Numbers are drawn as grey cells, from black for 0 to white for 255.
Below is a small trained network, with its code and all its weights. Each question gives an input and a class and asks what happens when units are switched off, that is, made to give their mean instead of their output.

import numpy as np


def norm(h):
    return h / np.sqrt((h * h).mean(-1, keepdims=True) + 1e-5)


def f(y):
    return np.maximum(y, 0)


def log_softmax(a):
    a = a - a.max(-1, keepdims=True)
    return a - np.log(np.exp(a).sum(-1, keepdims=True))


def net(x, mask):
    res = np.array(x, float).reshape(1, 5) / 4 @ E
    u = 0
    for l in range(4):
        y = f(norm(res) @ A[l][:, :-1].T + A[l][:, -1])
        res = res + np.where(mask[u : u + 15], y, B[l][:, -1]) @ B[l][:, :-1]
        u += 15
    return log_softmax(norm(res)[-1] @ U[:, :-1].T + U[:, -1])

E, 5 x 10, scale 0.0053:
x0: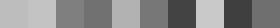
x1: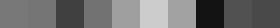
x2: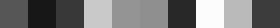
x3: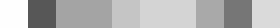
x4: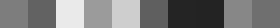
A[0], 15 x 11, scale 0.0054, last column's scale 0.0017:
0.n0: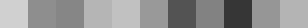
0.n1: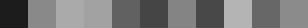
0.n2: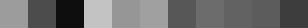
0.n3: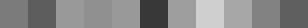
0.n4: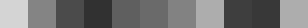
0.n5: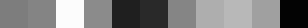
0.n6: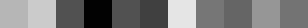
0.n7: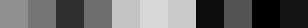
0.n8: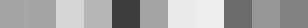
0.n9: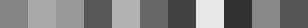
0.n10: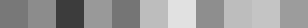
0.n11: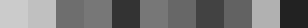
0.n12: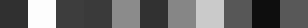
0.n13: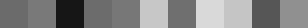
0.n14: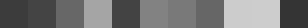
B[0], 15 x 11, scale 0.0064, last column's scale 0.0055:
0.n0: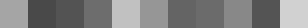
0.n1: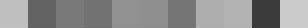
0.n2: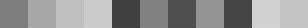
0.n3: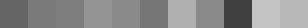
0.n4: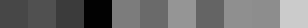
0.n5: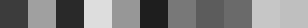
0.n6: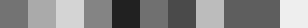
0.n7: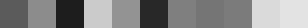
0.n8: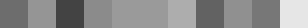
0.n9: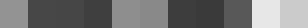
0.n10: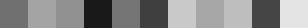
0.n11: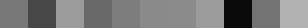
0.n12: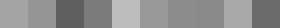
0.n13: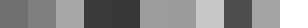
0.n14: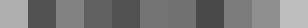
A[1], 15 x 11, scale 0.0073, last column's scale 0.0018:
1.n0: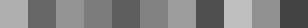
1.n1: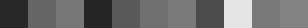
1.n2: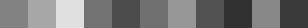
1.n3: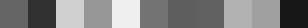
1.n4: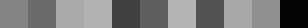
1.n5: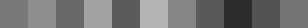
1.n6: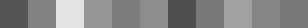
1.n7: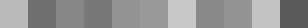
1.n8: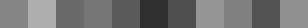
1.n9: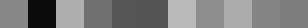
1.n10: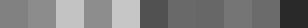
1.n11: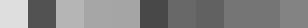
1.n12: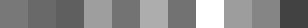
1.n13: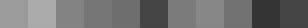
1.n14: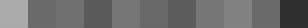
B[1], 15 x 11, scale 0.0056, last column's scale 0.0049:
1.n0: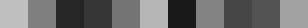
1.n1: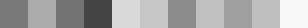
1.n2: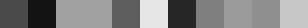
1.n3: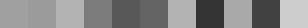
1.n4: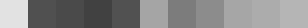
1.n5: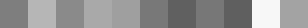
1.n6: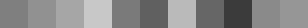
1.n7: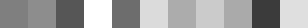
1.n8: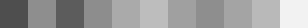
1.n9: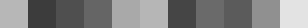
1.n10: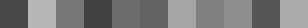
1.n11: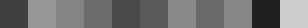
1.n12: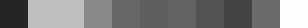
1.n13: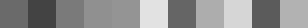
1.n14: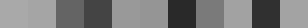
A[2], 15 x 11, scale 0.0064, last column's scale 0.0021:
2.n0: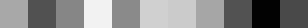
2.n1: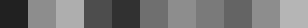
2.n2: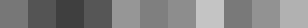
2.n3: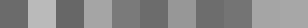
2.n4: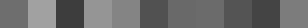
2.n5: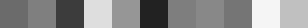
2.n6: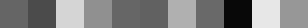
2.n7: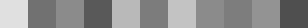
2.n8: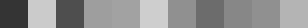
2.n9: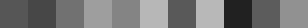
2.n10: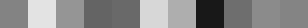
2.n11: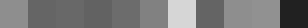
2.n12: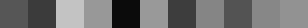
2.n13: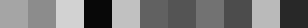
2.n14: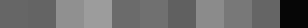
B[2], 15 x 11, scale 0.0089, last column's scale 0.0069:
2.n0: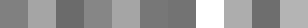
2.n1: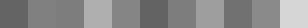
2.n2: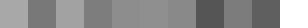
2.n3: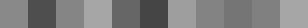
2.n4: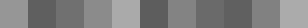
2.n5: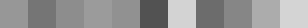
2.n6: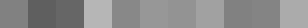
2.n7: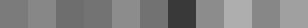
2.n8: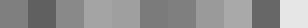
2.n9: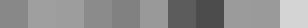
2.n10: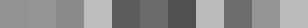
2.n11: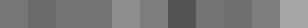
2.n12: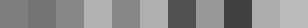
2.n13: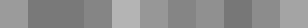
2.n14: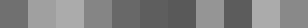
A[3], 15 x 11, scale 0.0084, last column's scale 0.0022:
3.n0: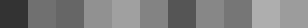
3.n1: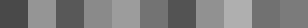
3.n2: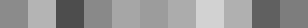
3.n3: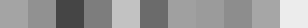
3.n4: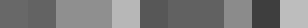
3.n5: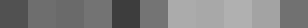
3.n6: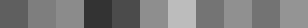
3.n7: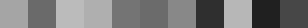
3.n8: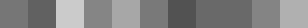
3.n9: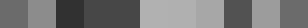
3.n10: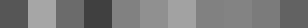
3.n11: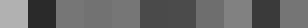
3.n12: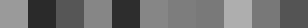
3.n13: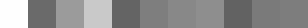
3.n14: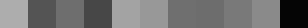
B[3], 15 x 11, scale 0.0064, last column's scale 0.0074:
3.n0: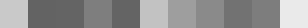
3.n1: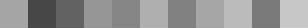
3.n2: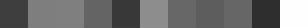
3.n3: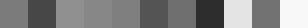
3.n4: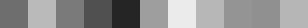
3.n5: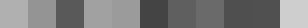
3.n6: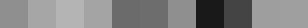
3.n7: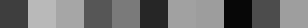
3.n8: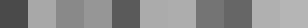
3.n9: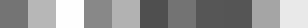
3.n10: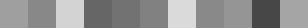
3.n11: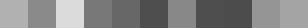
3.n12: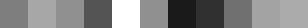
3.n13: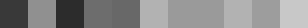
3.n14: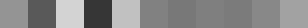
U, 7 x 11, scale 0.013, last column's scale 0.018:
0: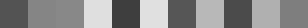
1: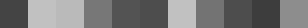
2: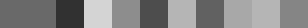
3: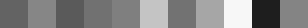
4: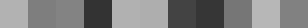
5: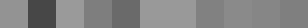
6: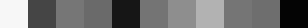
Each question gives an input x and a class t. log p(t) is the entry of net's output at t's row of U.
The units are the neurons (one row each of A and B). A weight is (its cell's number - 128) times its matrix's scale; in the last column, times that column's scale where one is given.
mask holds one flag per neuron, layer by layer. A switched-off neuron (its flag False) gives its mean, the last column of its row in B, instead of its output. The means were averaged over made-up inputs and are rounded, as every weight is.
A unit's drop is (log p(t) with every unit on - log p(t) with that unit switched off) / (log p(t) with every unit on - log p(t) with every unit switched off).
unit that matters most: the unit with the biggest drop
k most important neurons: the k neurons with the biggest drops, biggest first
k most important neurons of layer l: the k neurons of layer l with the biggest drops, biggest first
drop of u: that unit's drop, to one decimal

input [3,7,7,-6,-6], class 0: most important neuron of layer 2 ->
(2.n9)
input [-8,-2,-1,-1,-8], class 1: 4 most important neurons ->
(0.n10 0.n6 0.n9 3.n10)
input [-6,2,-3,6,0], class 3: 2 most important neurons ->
(1.n7 2.n0)
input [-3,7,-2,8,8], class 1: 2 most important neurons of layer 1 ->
(1.n3 1.n11)
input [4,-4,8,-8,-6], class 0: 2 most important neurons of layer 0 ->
(0.n13 0.n10)
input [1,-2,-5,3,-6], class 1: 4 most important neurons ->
(0.n10 0.n8 0.n2 0.n4)
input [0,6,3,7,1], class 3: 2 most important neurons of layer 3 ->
(3.n2 3.n9)
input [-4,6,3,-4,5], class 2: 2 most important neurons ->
(0.n7 2.n2)
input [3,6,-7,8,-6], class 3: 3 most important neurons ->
(1.n7 0.n13 0.n10)
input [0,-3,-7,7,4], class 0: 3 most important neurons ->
(0.n12 1.n2 2.n10)
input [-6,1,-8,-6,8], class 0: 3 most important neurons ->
(1.n2 0.n12 0.n0)
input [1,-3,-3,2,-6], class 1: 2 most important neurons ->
(0.n10 0.n8)
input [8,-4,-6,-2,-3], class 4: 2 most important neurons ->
(0.n9 0.n12)
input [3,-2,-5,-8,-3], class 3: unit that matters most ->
0.n12
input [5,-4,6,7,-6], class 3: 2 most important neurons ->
(1.n7 0.n6)
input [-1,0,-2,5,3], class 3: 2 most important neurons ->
(2.n0 1.n7)
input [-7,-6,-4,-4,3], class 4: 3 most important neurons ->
(0.n1 1.n4 0.n14)
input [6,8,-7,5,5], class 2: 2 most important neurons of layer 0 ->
(0.n7 0.n13)
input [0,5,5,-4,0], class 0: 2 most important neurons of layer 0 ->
(0.n2 0.n13)
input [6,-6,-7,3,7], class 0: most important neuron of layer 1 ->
(1.n2)
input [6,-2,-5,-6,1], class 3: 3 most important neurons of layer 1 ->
(1.n8 1.n13 1.n9)
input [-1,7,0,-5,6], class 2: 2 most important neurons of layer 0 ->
(0.n7 0.n0)
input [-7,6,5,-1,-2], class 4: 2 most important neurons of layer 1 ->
(1.n9 1.n4)
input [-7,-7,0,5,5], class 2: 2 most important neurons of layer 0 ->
(0.n5 0.n3)
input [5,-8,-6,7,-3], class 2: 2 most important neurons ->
(0.n5 0.n8)
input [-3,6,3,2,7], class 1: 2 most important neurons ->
(1.n3 3.n7)
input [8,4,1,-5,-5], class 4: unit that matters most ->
0.n9
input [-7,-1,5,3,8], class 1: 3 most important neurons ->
(1.n3 3.n7 1.n11)
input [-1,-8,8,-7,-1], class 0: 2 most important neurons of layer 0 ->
(0.n7 0.n13)
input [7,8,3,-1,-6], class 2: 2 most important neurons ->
(0.n7 0.n2)
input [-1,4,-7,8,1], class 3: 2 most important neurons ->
(1.n7 2.n0)
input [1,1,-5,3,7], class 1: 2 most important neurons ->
(0.n13 0.n0)
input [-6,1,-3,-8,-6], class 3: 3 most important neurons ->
(1.n1 1.n13 1.n8)
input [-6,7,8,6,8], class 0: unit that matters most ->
0.n2
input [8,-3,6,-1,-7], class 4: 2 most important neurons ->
(0.n9 0.n4)
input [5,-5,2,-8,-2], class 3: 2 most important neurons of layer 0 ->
(0.n7 0.n12)
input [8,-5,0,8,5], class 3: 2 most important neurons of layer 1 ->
(1.n7 1.n11)
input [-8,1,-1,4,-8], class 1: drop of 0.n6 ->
0.2
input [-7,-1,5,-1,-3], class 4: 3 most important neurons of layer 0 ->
(0.n14 0.n6 0.n10)
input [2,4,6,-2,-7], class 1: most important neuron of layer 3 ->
(3.n9)
